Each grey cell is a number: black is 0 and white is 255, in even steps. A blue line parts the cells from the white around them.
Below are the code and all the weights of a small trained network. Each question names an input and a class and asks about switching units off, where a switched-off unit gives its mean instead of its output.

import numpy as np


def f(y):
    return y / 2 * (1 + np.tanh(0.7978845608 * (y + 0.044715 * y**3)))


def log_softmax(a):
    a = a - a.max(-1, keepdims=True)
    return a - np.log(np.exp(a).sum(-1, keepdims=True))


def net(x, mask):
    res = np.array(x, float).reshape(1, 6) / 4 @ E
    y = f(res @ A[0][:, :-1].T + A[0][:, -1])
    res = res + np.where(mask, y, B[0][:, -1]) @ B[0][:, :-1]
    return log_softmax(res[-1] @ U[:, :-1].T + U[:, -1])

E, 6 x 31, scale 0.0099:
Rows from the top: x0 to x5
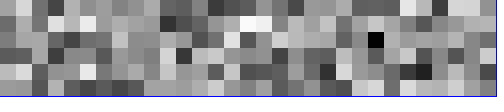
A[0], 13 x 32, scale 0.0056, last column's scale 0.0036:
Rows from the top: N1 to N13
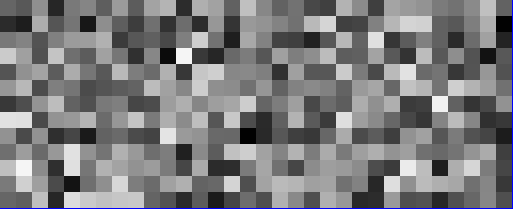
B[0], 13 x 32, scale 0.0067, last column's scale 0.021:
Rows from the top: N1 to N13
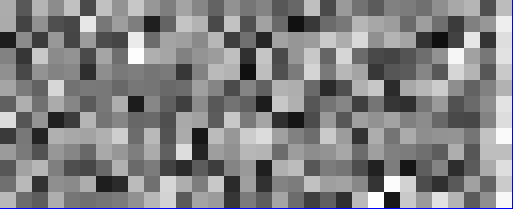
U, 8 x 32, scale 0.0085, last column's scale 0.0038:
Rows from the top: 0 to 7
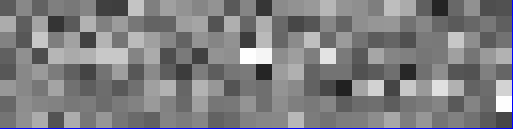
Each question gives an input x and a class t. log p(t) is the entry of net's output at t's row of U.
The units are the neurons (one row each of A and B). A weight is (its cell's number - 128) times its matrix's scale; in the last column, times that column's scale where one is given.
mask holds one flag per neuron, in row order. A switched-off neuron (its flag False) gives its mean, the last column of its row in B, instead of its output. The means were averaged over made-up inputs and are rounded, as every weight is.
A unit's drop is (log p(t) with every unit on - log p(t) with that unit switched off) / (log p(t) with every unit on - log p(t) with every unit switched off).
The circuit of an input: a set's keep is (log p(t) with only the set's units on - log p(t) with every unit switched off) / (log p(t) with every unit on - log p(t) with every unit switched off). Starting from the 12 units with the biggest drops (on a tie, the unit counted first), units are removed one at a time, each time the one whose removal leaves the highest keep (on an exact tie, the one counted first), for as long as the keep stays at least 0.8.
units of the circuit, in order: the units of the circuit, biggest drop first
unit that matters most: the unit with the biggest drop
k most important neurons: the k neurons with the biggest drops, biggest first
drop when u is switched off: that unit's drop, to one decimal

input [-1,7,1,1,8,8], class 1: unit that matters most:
N8
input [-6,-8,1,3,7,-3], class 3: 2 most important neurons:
N9, N2
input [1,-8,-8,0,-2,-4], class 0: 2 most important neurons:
N3, N10
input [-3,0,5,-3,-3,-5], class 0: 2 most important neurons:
N12, N6
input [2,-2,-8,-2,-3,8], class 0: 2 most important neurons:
N3, N13
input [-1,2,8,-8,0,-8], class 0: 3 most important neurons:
N12, N5, N1
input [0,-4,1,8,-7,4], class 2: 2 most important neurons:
N5, N1
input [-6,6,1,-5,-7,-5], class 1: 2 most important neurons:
N2, N9
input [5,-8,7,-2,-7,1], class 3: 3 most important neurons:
N9, N3, N8
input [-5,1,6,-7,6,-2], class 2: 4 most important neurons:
N4, N3, N2, N11
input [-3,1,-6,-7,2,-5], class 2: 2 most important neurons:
N4, N12
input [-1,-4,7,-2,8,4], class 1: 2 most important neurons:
N8, N3
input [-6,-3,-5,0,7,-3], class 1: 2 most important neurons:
N8, N11
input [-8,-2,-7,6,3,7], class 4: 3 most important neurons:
N7, N13, N12
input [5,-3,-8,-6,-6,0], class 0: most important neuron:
N3
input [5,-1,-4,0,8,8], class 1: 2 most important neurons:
N8, N13
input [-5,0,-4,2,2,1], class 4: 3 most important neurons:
N7, N12, N13
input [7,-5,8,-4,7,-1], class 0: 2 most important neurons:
N12, N2
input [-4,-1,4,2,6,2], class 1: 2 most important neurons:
N8, N3
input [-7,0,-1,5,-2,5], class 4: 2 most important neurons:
N7, N13
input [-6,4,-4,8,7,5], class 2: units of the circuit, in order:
N5
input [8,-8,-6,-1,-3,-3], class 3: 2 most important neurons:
N9, N7
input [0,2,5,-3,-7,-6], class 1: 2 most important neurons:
N2, N3
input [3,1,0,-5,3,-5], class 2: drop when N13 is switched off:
-0.1
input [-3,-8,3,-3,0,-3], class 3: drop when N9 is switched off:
0.8
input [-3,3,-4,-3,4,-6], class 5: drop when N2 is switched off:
0.2
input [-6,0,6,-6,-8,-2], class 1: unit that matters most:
N2
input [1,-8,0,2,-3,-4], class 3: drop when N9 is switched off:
1.2
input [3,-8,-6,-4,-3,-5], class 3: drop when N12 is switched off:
0.1
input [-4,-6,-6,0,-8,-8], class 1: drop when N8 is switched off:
0.0
